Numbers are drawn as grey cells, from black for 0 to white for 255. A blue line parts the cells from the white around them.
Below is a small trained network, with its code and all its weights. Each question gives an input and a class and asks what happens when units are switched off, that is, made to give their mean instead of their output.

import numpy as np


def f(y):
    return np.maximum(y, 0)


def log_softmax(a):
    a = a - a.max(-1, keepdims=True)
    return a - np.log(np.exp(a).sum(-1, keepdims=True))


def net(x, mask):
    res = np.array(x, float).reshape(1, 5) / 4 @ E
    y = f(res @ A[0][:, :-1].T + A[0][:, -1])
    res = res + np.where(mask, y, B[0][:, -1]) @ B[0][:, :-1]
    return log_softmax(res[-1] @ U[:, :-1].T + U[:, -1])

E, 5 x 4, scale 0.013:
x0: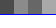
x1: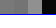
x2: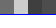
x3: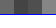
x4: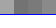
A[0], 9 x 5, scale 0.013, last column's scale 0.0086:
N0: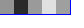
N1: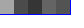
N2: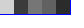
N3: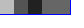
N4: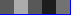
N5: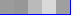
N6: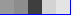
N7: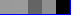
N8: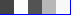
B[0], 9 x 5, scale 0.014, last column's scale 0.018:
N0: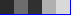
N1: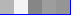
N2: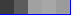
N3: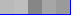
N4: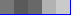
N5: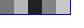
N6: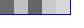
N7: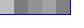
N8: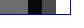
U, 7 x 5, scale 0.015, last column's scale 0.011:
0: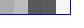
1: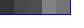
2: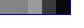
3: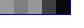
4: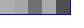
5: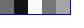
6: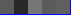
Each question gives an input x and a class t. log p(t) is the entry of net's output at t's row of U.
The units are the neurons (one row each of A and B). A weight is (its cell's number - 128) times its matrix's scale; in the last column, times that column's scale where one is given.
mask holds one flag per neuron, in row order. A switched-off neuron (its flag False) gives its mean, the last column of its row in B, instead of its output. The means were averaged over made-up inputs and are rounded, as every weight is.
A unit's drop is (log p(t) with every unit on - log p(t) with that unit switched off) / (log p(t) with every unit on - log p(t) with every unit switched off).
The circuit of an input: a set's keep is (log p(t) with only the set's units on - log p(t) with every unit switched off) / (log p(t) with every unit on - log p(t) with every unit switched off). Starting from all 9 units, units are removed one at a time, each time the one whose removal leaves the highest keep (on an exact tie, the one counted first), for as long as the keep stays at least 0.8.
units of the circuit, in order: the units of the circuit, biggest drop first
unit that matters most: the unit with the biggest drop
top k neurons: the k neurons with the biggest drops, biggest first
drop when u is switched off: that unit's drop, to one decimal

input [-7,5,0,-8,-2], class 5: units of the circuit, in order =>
(N8, N5, N6)
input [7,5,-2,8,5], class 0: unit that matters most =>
N1
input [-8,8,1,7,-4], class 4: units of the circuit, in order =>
(N1, N8, N4)
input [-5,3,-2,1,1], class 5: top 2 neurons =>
(N8, N5)
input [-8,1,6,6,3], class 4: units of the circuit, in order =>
(N8, N3)
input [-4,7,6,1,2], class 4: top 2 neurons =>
(N4, N8)
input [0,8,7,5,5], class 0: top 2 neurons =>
(N6, N0)
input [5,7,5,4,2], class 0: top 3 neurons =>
(N0, N1, N3)
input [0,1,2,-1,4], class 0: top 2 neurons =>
(N0, N2)
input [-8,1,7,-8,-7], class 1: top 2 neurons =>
(N4, N1)
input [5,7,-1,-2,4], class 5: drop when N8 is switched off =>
0.4
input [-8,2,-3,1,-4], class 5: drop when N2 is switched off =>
0.0
